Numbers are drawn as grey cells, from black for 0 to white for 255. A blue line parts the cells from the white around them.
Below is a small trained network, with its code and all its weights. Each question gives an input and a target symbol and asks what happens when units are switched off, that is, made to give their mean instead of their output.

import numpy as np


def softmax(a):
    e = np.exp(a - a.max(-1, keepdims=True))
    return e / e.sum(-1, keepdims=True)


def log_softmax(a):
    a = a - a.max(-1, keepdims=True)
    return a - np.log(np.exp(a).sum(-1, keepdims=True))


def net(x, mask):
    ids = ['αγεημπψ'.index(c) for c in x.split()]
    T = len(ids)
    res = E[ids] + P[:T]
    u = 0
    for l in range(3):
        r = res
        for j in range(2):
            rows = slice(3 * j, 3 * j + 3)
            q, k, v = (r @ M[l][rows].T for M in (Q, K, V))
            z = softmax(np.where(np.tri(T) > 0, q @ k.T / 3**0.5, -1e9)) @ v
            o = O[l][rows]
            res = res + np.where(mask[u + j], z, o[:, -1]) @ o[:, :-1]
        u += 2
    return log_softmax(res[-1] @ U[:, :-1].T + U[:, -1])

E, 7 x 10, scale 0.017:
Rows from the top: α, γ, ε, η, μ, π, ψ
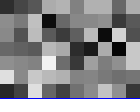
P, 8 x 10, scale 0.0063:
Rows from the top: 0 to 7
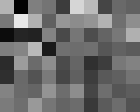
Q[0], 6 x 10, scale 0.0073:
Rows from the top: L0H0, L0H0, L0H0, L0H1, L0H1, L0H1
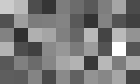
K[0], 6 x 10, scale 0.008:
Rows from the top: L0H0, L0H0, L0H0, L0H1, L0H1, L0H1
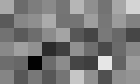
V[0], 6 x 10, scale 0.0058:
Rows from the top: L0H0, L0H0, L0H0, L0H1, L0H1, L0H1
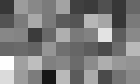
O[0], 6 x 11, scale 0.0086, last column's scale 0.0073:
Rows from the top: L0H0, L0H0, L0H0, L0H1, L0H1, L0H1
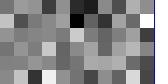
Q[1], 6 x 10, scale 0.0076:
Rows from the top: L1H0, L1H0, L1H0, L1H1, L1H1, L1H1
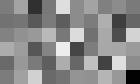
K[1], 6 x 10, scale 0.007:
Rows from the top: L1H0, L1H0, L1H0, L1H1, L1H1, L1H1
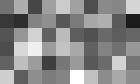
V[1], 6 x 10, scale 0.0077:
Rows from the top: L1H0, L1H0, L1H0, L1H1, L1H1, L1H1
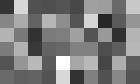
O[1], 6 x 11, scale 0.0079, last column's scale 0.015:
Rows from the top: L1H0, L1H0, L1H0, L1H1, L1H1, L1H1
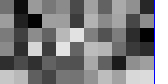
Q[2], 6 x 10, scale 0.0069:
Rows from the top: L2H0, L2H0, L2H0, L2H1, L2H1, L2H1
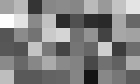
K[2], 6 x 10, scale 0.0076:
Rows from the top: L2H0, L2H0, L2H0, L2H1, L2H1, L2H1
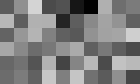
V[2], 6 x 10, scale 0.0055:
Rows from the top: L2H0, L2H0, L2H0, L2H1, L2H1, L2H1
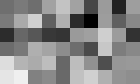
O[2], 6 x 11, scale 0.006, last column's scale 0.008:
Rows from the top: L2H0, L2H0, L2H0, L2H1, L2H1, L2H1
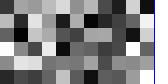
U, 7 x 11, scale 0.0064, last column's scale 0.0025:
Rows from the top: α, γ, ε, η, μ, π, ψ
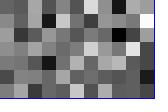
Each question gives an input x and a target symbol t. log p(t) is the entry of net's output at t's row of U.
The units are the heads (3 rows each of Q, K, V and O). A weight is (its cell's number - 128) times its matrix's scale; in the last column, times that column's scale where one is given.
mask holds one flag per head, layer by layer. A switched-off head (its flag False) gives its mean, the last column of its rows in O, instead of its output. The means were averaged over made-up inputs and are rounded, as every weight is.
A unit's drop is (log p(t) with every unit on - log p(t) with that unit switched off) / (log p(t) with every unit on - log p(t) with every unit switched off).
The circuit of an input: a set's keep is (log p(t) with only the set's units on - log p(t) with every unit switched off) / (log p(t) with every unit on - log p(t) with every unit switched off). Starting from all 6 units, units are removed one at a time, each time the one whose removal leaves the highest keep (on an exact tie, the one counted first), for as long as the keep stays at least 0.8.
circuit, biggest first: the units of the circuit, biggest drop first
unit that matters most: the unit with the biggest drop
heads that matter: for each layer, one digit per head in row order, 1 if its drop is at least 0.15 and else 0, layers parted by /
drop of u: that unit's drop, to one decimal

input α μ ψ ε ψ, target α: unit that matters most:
L1H1
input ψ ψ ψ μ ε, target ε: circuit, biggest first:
[L1H0 L2H0]
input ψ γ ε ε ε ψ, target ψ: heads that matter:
11 / 11 / 00
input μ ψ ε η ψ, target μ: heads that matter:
11 / 11 / 10
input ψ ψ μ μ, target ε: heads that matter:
00 / 10 / 10
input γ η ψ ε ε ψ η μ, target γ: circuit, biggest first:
[L1H1 L0H0]
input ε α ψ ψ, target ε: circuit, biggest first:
[L1H0 L0H0 L1H1 L2H0]
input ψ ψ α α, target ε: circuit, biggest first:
[L2H0 L1H0]
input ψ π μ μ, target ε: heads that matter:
01 / 10 / 10
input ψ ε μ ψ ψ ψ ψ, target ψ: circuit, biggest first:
[L1H0 L0H1 L1H1]
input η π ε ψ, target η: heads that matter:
10 / 11 / 11
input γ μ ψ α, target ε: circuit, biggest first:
[L2H0 L1H0]
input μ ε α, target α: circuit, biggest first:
[L2H0 L1H1 L0H0 L0H1]
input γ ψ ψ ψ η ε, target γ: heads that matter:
10 / 11 / 00
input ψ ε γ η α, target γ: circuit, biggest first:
[L1H1 L1H0]
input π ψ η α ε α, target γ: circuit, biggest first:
[L1H1]
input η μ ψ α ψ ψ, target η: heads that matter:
00 / 10 / 01
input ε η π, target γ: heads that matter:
00 / 01 / 00
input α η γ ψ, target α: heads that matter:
10 / 01 / 10
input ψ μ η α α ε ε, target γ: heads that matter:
10 / 01 / 00
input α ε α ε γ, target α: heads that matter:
11 / 11 / 10
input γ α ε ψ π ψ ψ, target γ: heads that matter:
01 / 11 / 00
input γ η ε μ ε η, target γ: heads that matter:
00 / 01 / 00
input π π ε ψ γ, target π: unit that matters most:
L0H0
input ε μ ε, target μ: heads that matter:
00 / 10 / 10
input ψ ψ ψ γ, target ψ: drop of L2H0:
0.0
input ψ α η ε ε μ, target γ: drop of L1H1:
1.0
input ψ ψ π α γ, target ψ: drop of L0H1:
0.3
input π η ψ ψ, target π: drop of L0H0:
0.7
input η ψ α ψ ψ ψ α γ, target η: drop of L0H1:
0.1
